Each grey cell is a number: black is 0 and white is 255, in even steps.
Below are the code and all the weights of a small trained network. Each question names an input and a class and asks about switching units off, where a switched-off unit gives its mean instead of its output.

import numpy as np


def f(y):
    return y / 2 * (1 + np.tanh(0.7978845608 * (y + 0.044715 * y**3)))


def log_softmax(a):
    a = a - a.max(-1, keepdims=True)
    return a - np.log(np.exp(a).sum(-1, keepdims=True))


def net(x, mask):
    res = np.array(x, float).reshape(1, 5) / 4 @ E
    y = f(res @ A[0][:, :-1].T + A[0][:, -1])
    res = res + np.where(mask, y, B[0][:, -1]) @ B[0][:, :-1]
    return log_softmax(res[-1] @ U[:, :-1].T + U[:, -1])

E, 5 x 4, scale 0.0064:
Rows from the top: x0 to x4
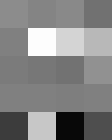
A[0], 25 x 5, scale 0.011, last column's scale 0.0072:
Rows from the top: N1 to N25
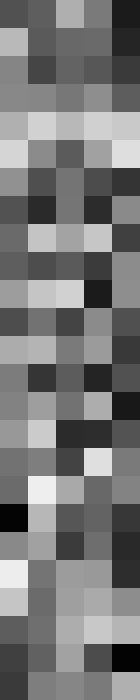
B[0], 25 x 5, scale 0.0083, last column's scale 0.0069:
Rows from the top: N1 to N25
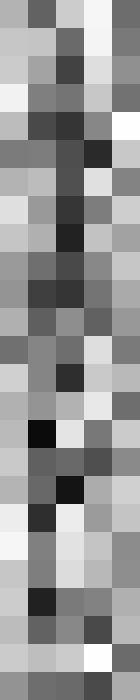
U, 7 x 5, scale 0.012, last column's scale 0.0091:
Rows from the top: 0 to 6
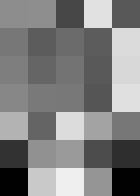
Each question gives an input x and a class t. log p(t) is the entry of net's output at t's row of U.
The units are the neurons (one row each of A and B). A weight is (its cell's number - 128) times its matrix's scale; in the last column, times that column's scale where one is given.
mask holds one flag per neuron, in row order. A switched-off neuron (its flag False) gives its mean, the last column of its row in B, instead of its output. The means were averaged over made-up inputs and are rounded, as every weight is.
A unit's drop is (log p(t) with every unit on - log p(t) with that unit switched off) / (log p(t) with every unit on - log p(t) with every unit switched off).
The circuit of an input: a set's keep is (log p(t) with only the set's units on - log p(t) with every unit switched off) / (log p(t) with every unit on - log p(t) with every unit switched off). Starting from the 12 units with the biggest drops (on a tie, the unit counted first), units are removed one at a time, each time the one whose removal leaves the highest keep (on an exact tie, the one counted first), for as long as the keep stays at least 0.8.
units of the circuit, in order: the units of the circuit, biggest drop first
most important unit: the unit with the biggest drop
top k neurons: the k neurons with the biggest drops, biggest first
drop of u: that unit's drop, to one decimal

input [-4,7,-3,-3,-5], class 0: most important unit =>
N9
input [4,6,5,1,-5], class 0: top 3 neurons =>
N9, N5, N16
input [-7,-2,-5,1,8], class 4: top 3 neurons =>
N19, N16, N20
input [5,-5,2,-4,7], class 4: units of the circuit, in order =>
N16, N19, N20
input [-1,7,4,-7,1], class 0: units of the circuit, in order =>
N9, N18
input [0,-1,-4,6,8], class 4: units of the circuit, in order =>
N19, N16
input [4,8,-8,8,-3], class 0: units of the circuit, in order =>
N9, N18
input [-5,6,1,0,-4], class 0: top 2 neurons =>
N9, N5
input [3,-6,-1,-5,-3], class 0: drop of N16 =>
0.1
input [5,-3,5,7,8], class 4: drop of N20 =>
0.2
